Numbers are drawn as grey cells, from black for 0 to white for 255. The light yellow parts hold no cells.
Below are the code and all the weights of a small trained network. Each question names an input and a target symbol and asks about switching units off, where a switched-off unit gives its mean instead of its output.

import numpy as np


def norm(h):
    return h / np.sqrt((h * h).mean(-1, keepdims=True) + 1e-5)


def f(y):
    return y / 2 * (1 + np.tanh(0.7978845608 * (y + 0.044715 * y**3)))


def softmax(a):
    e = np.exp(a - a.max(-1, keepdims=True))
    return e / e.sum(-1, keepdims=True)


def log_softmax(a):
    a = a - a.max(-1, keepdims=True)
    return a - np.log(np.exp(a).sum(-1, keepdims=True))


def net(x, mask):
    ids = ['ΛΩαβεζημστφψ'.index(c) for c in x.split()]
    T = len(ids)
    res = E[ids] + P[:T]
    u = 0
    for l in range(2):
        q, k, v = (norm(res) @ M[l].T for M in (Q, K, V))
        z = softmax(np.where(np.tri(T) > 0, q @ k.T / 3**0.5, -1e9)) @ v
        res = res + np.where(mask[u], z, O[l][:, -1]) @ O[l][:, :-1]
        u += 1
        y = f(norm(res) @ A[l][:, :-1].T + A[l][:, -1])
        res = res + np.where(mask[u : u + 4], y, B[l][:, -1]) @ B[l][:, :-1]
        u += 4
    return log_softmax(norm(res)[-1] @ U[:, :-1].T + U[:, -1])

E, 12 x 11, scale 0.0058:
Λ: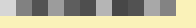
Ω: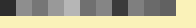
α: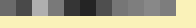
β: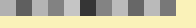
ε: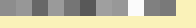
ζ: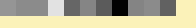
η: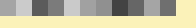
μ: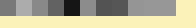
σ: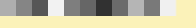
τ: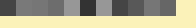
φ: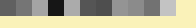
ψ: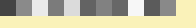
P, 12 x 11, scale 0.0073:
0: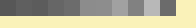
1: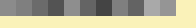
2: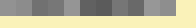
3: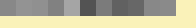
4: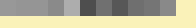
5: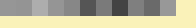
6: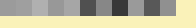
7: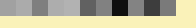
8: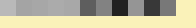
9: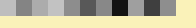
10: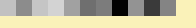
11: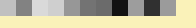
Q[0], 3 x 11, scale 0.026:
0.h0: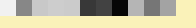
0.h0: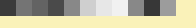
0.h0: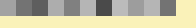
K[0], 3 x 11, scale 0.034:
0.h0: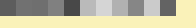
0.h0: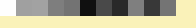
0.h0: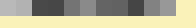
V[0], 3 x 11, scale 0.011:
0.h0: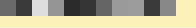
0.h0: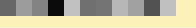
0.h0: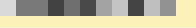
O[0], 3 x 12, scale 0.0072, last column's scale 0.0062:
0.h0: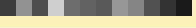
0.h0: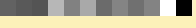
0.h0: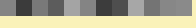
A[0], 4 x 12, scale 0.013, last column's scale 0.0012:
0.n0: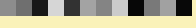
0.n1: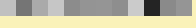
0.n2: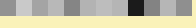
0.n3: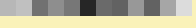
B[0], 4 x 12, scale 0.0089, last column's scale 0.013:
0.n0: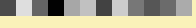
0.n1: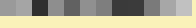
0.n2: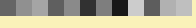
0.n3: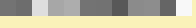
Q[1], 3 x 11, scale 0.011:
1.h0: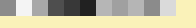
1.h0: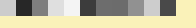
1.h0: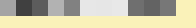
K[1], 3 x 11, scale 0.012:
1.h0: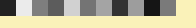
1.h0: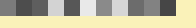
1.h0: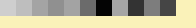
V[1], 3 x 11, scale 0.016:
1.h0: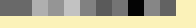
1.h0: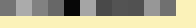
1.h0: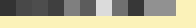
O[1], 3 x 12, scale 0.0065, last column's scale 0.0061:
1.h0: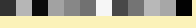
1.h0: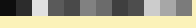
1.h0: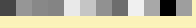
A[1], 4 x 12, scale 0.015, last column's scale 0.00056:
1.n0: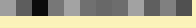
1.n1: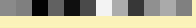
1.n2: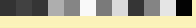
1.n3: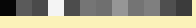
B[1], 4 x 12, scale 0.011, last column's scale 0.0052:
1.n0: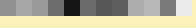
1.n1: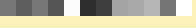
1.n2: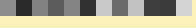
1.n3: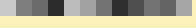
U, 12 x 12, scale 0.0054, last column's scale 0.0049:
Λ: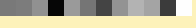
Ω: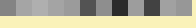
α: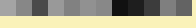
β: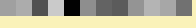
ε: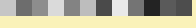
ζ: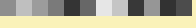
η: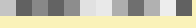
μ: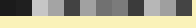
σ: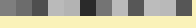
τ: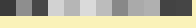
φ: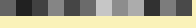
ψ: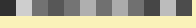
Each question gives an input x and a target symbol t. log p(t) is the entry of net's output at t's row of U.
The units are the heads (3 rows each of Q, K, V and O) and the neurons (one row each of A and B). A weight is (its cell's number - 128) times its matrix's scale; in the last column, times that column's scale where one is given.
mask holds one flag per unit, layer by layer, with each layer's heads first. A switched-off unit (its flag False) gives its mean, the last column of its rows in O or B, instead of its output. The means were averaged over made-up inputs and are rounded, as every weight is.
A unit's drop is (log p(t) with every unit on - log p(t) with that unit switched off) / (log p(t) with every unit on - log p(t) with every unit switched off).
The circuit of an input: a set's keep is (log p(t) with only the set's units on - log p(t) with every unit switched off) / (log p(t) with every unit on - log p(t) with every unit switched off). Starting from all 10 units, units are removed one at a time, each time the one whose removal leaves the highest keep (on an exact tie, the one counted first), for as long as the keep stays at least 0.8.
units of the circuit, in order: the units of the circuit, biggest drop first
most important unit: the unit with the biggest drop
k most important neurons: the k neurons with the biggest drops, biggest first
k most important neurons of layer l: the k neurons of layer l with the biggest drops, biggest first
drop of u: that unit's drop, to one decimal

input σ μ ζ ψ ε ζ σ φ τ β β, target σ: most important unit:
1.h0
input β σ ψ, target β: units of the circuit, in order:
0.h0, 1.n0, 1.h0, 0.n2
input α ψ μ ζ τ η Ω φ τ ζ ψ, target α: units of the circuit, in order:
0.h0, 1.n3, 1.h0
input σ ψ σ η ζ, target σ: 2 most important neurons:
0.n2, 1.n1
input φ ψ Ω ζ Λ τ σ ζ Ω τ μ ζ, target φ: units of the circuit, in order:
0.h0, 1.n2, 0.n2
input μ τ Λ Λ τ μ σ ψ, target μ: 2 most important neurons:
0.n3, 0.n2
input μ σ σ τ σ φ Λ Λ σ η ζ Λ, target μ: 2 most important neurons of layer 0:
0.n3, 0.n2
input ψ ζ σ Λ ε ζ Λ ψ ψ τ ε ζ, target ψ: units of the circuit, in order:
0.h0, 0.n0
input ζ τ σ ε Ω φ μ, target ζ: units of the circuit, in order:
0.h0, 1.h0, 0.n2
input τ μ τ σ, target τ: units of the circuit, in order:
1.h0, 0.n2
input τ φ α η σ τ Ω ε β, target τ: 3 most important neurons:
0.n3, 0.n2, 0.n1
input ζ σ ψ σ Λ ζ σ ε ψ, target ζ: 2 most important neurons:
0.n2, 1.n1
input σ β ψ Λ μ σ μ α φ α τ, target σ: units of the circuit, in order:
1.h0, 1.n1, 0.n2
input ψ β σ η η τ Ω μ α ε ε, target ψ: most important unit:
0.h0
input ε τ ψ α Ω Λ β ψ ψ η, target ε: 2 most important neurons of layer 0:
0.n3, 0.n1
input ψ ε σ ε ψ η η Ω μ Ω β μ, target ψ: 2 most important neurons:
0.n0, 0.n2
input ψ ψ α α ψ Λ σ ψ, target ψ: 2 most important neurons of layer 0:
0.n0, 0.n2
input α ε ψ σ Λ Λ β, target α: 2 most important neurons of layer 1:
1.n3, 1.n1
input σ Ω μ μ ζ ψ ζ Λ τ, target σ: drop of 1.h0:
0.9
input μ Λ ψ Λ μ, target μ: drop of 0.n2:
0.2
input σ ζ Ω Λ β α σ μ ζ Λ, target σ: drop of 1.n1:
0.4
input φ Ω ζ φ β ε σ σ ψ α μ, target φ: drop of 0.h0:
1.0
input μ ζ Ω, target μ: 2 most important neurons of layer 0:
0.n3, 0.n2
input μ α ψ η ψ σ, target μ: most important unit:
0.n3
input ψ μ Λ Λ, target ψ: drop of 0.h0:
1.0
